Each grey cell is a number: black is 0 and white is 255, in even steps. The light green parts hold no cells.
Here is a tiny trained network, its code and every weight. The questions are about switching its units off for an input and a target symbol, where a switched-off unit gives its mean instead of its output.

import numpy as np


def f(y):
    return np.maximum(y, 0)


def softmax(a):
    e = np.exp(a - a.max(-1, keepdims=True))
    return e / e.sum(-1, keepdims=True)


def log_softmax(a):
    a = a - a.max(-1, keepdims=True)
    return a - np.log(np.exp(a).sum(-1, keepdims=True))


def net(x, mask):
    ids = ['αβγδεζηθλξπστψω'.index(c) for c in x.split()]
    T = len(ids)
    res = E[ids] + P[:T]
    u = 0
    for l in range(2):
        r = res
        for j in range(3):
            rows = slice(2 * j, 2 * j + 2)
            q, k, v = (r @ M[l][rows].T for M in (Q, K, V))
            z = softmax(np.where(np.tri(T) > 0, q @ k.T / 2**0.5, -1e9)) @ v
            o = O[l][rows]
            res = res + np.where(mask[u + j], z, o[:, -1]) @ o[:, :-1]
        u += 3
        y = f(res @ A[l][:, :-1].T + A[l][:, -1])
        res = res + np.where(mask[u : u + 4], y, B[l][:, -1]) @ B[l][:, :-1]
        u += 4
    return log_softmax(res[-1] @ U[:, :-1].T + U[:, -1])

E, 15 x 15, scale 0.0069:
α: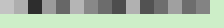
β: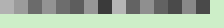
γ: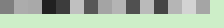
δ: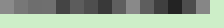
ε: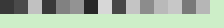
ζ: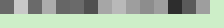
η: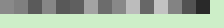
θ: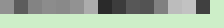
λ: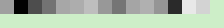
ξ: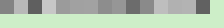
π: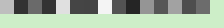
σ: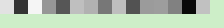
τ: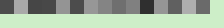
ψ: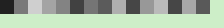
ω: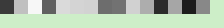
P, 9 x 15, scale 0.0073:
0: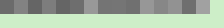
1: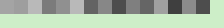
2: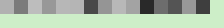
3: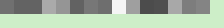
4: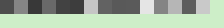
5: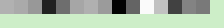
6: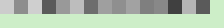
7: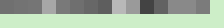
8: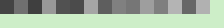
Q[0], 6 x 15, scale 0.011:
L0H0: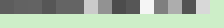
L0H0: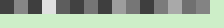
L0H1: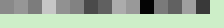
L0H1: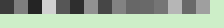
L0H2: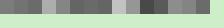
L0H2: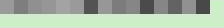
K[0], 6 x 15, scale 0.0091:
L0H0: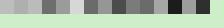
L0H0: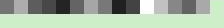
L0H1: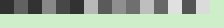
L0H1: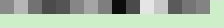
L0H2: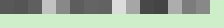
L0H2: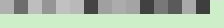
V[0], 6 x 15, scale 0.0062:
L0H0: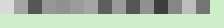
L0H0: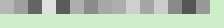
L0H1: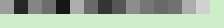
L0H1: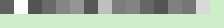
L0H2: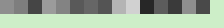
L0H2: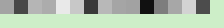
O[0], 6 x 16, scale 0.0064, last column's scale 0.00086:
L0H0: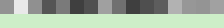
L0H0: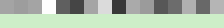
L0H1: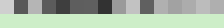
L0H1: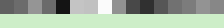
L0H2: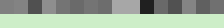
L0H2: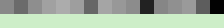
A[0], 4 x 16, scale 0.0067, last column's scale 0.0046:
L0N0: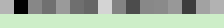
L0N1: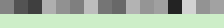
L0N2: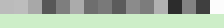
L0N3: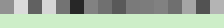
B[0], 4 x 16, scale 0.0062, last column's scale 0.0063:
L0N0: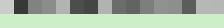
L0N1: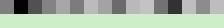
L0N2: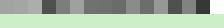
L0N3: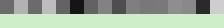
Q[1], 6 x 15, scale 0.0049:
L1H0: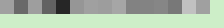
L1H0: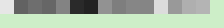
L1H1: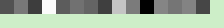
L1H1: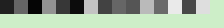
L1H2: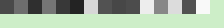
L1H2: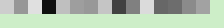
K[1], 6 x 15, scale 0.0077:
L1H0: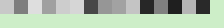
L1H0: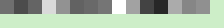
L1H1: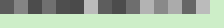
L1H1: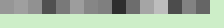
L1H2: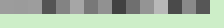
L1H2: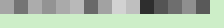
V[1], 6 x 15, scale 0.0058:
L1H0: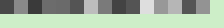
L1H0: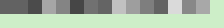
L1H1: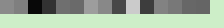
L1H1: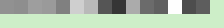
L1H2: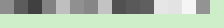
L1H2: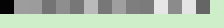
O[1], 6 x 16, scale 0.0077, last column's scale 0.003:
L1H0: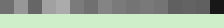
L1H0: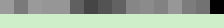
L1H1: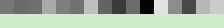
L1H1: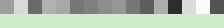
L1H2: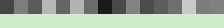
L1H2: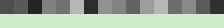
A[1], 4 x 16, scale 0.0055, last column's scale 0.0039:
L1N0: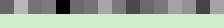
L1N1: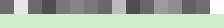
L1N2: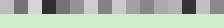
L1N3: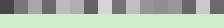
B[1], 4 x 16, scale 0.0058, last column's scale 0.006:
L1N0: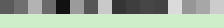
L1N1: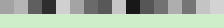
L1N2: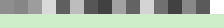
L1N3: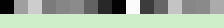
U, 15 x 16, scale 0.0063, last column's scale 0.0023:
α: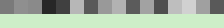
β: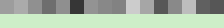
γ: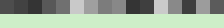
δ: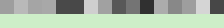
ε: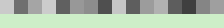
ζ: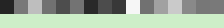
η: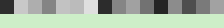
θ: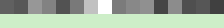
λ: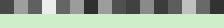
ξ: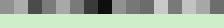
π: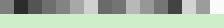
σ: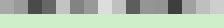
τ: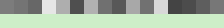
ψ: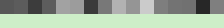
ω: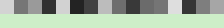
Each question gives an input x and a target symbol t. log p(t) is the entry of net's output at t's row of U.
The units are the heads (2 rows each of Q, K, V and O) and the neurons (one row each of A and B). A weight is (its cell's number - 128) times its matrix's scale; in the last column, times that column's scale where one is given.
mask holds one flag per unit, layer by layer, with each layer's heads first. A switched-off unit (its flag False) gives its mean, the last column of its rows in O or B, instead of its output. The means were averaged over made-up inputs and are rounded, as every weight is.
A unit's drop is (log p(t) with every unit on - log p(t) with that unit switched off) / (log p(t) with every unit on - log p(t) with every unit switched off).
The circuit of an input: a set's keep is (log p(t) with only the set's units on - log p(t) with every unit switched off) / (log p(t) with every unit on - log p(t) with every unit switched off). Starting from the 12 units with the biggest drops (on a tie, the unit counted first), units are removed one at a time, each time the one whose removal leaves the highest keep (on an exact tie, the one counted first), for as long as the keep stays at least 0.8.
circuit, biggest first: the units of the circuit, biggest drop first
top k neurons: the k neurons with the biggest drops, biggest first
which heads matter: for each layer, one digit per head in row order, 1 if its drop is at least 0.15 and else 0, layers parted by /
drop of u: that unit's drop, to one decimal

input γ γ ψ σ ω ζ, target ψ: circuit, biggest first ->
[L0H1 L0H2 L1H1 L1H2]
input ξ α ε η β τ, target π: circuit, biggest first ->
[L0H0 L0N1 L0H2 L1H2]
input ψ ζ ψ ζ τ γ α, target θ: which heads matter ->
110 / 010
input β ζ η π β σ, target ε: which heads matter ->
001 / 000
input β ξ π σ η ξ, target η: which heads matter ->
011 / 001
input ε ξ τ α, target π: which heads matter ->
100 / 000
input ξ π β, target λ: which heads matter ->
100 / 001
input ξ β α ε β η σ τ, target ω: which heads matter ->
101 / 001
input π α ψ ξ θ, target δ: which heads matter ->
100 / 010
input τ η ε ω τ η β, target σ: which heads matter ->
010 / 010
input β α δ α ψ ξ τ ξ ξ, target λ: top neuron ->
[L0N3]
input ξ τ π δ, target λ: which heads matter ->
101 / 001
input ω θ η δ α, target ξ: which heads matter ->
110 / 010
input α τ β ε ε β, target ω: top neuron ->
[L0N3]
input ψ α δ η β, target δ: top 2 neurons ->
[L0N2 L0N3]
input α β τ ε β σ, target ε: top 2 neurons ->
[L1N2 L0N0]
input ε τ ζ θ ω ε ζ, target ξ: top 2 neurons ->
[L0N2 L1N1]
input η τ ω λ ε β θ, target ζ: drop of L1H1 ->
0.4
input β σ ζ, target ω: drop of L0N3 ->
0.1
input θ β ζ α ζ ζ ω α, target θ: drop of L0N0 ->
0.0
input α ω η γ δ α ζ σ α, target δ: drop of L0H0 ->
0.2
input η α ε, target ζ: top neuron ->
[L1N3]
